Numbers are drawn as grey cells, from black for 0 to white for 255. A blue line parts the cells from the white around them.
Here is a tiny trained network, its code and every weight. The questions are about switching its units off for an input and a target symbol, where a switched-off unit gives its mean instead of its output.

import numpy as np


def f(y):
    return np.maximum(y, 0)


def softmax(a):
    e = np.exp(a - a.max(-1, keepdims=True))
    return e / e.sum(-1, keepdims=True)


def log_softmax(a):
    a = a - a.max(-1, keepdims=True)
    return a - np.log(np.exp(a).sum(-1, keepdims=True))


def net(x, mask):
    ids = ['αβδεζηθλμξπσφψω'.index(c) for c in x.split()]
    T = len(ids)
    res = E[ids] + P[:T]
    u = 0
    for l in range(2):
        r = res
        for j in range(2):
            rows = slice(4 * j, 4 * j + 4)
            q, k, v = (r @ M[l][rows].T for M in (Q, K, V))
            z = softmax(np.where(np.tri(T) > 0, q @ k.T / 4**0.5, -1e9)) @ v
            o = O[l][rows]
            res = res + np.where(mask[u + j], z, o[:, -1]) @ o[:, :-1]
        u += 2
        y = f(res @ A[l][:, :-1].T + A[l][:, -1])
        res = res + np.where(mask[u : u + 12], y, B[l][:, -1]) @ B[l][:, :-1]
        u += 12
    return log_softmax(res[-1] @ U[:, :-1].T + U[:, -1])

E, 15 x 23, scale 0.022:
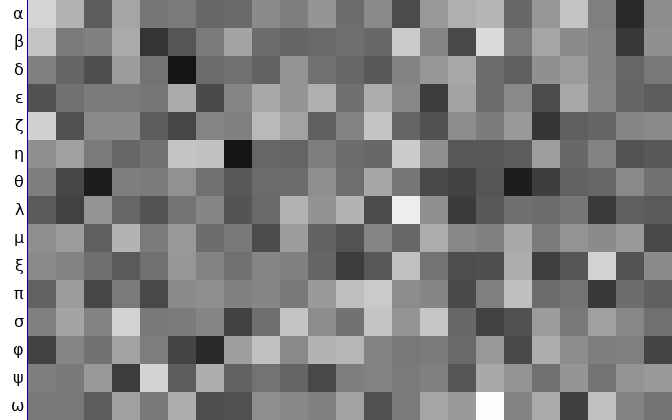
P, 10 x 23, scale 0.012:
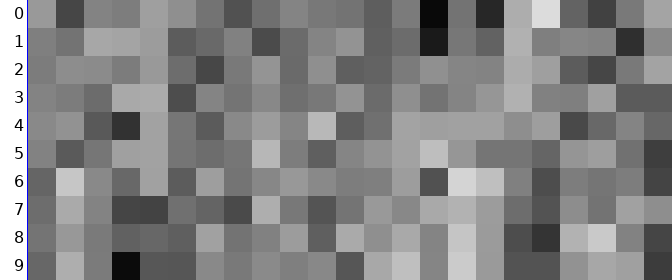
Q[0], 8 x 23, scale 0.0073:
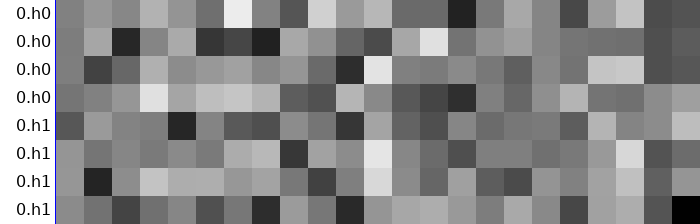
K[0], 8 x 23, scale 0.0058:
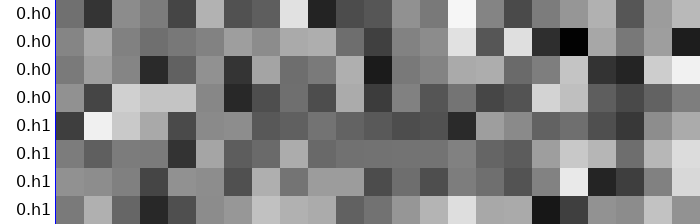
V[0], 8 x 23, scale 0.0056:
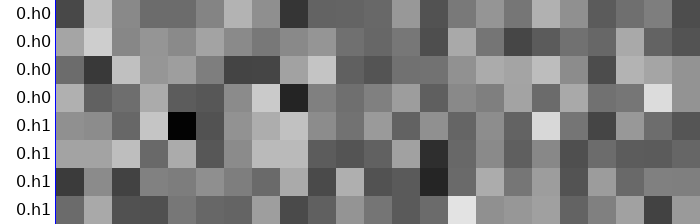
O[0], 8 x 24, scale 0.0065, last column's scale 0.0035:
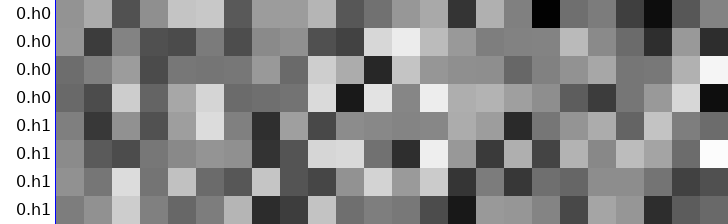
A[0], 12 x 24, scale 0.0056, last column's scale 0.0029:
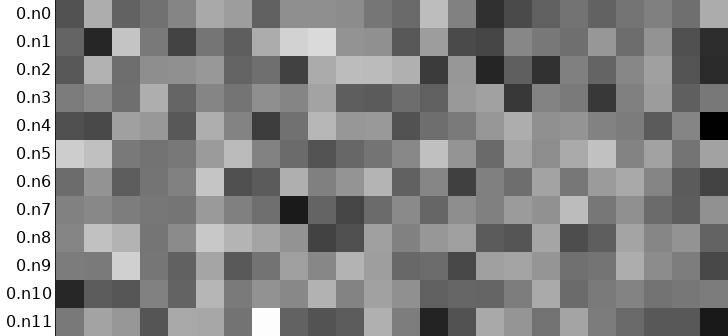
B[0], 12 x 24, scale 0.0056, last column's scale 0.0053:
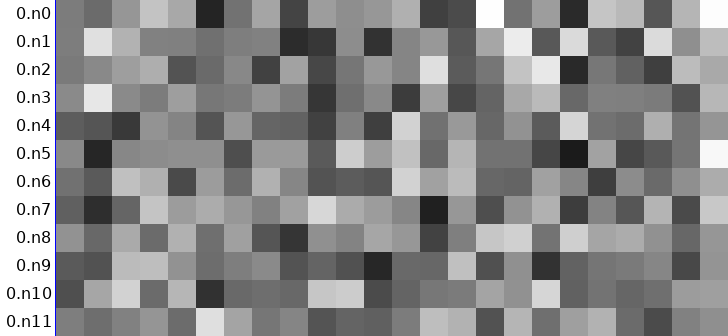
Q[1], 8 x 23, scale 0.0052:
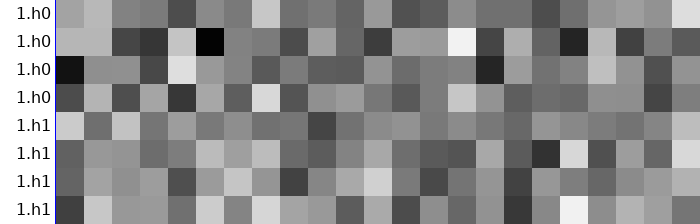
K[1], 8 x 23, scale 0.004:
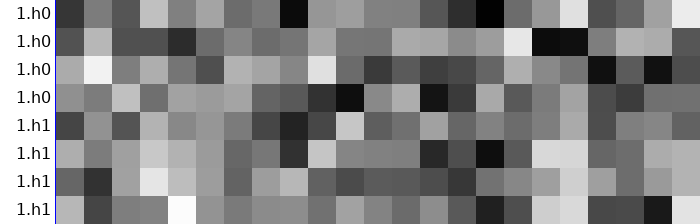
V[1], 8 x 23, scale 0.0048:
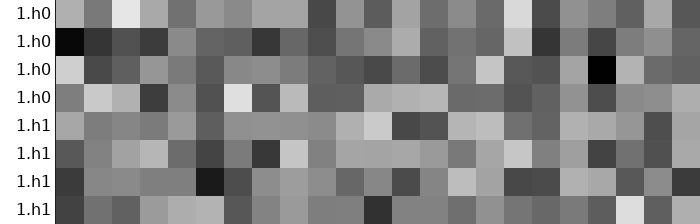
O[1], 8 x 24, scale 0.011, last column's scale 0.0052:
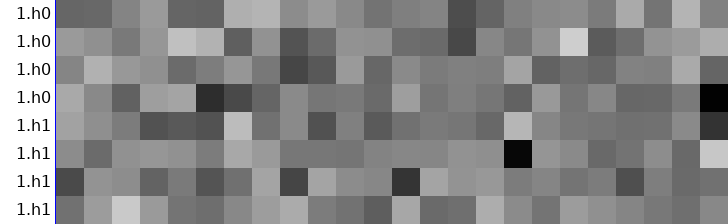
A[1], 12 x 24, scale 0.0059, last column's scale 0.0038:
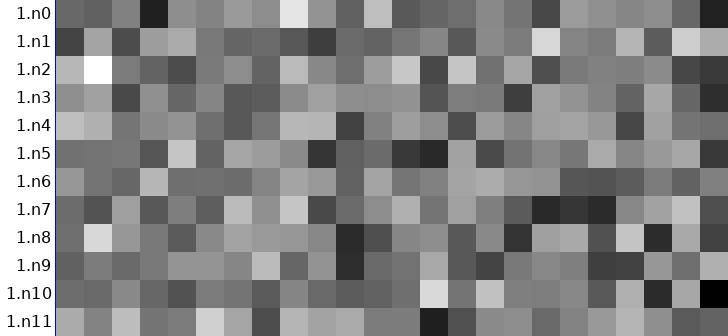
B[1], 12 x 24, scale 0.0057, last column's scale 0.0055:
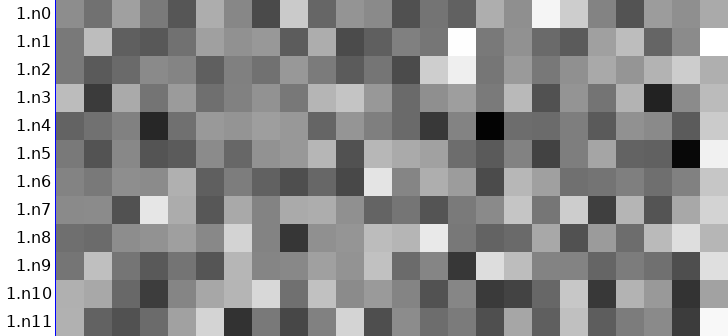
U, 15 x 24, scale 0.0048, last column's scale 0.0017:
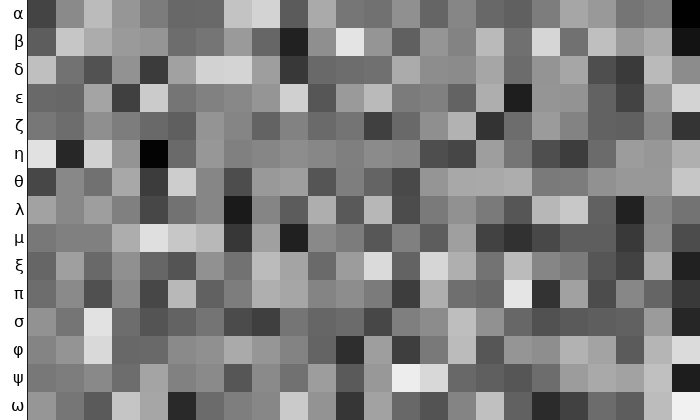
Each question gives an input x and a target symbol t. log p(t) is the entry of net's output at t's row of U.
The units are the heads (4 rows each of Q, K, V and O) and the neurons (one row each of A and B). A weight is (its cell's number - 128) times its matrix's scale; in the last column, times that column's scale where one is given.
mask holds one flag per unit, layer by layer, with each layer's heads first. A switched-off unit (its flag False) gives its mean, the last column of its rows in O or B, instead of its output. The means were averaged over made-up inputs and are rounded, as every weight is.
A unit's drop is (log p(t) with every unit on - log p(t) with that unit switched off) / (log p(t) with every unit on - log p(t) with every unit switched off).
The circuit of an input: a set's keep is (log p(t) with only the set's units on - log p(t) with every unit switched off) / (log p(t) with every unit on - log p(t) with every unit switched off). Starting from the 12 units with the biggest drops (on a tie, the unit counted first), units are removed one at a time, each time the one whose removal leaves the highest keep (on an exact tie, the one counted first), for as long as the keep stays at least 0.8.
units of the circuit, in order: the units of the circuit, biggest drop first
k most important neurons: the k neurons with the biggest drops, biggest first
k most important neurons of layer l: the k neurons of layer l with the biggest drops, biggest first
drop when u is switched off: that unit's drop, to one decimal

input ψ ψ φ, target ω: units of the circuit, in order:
[0.h1]
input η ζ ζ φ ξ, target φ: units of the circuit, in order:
[0.n0; 0.h1; 1.h1]
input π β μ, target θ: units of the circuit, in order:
[0.h0; 1.h0]
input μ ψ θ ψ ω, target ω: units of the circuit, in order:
[0.h1; 0.h0]
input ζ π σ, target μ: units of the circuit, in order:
[0.h0; 1.h1]
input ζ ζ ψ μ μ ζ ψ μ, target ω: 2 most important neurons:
[0.n1; 0.n7]
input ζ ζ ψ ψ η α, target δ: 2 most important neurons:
[1.n2; 0.n11]
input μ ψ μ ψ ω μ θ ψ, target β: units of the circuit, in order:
[1.h0; 0.h0]
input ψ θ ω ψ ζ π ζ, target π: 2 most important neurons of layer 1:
[1.n0; 1.n4]
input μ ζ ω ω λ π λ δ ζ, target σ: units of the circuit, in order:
[1.h1; 0.h0; 0.h1]
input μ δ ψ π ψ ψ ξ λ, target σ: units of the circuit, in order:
[0.n1; 0.n0]
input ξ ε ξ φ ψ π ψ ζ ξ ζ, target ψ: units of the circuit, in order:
[1.n2; 1.h0; 0.n0; 0.h1]
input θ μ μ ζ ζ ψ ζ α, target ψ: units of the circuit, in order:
[0.h1; 1.n2]
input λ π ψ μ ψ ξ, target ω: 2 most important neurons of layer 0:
[0.n0; 0.n2]
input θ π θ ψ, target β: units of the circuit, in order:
[1.h0]
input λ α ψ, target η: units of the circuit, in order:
[0.h0; 1.h0; 1.h1]
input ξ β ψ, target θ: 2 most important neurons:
[1.n0; 0.n7]
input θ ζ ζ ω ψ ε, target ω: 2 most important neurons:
[0.n5; 0.n1]
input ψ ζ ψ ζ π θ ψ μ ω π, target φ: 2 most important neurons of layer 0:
[0.n10; 0.n9]
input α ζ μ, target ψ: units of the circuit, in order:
[0.h1]
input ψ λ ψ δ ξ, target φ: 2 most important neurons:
[0.n0; 1.n10]
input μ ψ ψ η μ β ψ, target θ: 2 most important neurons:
[0.n0; 1.n0]
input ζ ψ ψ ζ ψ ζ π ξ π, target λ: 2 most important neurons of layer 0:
[0.n0; 0.n10]
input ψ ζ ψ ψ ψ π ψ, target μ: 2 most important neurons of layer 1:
[1.n1; 1.n0]
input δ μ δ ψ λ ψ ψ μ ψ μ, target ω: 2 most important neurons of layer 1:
[1.n3; 1.n5]
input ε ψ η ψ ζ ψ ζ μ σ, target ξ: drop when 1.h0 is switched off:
0.1
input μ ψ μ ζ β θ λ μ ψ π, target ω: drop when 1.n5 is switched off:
0.1
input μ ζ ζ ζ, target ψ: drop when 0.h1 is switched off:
0.8
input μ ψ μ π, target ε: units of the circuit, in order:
[0.h0]
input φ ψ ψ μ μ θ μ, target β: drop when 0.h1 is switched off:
0.2
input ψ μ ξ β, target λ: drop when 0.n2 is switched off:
0.0
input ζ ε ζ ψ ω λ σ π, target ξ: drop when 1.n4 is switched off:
-0.1
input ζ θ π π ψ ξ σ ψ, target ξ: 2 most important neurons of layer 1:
[1.n7; 1.n11]
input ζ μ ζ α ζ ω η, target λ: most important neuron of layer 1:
[1.n11]
